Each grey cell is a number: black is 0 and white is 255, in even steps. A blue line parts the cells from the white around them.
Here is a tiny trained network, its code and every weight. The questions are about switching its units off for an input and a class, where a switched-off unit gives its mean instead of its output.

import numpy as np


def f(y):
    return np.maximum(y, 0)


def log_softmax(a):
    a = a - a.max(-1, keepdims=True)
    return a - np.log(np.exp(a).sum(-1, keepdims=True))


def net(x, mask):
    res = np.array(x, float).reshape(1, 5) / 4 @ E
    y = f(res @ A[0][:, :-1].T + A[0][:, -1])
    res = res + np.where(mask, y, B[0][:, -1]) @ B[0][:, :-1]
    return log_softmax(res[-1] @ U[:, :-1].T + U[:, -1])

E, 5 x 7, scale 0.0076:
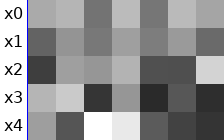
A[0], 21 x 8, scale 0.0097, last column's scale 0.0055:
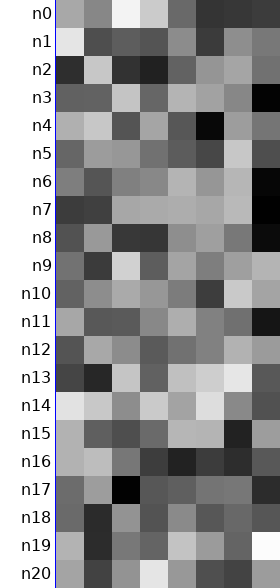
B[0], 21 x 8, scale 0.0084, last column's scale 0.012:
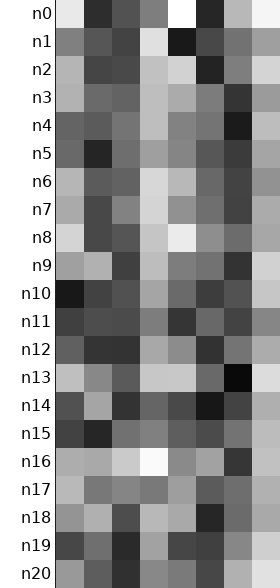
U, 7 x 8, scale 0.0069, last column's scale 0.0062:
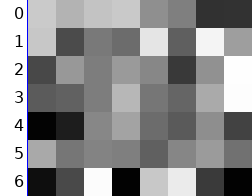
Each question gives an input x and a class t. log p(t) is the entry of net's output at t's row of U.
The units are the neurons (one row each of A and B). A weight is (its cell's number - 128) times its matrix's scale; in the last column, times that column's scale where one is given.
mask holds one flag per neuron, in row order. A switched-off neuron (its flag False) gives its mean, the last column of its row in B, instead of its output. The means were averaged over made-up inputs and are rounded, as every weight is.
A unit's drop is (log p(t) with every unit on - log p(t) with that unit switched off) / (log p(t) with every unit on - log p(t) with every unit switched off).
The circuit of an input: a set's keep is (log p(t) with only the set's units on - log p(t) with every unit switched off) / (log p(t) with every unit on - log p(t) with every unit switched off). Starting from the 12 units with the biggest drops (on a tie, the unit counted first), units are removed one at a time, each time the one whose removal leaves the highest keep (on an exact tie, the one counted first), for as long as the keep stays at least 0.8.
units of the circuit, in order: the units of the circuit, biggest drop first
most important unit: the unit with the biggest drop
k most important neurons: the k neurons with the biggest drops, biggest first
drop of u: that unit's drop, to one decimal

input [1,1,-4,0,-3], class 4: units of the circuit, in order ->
n0; n15
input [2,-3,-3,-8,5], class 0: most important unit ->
n13
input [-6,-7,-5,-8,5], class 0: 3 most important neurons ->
n13; n9; n3
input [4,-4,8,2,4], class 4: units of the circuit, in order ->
n10; n4
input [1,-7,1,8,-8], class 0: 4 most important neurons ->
n16; n0; n4; n20
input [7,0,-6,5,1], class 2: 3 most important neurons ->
n14; n15; n13
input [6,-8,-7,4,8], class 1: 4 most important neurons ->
n0; n20; n10; n9
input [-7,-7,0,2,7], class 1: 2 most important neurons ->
n0; n20
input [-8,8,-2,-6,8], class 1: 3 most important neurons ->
n0; n20; n16
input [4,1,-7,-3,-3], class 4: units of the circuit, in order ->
n15; n19
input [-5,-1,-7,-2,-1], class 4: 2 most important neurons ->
n15; n19
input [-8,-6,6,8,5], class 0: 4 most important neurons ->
n16; n4; n19; n15
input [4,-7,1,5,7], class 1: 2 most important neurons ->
n0; n20
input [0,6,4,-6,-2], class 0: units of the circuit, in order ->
n13; n7
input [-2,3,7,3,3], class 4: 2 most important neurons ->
n10; n4
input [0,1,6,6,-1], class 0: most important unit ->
n16
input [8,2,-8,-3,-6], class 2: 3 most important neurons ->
n14; n0; n10
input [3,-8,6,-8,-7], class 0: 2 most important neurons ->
n13; n0
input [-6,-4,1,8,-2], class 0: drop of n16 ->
0.4
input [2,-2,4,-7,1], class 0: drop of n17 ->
0.0
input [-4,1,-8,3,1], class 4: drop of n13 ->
0.1
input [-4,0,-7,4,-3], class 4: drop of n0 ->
0.2
